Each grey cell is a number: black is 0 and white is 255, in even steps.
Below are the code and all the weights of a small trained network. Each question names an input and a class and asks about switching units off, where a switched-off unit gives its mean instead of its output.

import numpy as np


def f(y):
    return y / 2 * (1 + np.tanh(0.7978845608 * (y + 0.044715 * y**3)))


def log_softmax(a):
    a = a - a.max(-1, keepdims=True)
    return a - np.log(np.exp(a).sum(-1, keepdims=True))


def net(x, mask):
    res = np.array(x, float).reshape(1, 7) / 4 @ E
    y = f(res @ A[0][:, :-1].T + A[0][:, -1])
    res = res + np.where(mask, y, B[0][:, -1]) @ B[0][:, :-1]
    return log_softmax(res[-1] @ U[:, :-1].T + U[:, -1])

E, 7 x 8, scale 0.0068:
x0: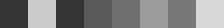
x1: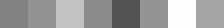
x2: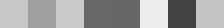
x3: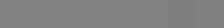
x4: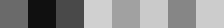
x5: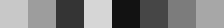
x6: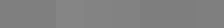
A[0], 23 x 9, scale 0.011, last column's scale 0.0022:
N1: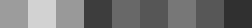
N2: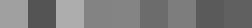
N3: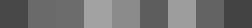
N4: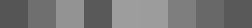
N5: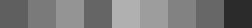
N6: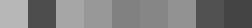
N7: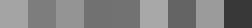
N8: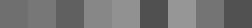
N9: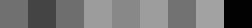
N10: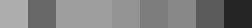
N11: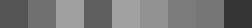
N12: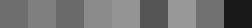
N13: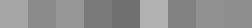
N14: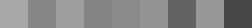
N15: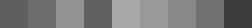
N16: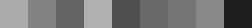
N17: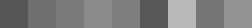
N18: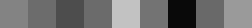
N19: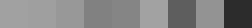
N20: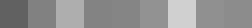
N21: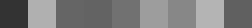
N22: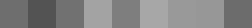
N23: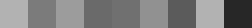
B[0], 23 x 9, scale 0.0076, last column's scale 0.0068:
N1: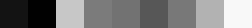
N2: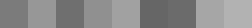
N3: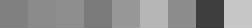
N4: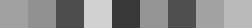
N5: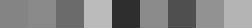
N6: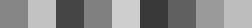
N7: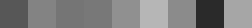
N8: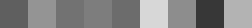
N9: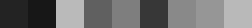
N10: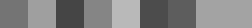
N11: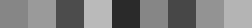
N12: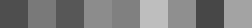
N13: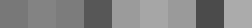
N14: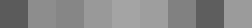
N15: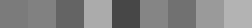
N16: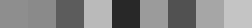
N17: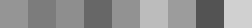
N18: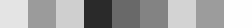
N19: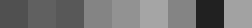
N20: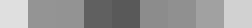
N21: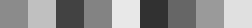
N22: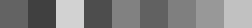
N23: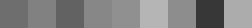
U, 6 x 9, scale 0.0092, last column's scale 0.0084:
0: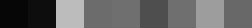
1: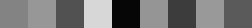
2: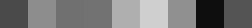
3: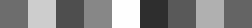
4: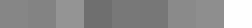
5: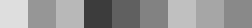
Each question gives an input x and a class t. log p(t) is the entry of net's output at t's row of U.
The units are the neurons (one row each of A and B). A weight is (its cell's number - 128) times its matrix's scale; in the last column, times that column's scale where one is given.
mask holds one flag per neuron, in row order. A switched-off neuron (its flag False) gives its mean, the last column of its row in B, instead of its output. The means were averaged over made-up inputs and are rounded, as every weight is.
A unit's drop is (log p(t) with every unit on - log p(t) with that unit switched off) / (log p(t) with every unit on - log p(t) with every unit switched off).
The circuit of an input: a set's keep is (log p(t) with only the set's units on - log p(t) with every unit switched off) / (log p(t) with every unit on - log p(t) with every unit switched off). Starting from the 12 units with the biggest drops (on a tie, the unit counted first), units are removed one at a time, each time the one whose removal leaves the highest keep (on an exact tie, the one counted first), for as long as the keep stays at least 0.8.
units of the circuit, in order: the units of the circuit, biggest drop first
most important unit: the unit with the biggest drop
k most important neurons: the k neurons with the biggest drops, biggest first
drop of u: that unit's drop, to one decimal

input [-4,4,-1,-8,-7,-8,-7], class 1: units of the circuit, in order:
[N4 N11 N5]
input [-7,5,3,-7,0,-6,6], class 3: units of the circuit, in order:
[N6 N10]
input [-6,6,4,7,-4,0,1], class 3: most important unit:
N6
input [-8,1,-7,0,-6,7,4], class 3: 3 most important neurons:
[N6 N10 N2]
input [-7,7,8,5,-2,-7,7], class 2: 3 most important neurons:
[N13 N7 N19]
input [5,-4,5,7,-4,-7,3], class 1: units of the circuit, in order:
[N4 N11]
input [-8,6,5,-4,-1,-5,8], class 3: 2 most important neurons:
[N6 N10]
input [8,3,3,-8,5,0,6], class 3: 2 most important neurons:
[N21 N1]
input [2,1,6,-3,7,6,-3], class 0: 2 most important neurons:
[N9 N22]
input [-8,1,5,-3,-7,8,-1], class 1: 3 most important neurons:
[N16 N21 N9]
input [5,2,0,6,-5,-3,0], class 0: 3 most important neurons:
[N1 N6 N18]
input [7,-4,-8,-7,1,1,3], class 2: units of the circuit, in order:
[N8 N3]
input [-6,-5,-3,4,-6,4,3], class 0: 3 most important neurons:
[N1 N21 N20]
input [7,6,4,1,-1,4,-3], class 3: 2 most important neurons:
[N21 N18]
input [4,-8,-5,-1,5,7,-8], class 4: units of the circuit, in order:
[N18]
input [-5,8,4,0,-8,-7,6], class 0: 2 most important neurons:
[N1 N18]
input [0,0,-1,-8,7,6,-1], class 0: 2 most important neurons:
[N9 N22]
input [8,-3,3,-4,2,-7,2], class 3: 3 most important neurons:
[N21 N16 N8]
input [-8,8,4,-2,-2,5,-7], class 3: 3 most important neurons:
[N6 N10 N18]
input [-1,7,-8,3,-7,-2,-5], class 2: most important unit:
N17
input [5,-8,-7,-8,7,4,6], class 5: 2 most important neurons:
[N18 N1]
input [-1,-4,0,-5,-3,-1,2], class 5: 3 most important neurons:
[N18 N9 N21]
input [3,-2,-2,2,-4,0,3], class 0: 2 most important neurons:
[N1 N20]
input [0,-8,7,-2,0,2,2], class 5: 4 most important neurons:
[N18 N8 N12 N3]
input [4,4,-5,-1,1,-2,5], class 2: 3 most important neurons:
[N18 N17 N3]
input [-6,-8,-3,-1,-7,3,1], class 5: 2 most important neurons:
[N18 N9]
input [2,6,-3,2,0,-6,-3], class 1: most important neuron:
[N18]
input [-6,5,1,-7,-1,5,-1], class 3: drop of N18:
0.2
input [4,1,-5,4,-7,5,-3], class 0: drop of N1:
0.9
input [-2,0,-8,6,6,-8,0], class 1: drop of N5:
0.3
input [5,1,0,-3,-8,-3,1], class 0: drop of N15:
0.0
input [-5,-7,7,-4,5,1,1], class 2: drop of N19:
0.3
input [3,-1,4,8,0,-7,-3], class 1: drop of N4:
0.1
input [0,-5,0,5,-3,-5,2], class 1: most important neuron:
[N4]
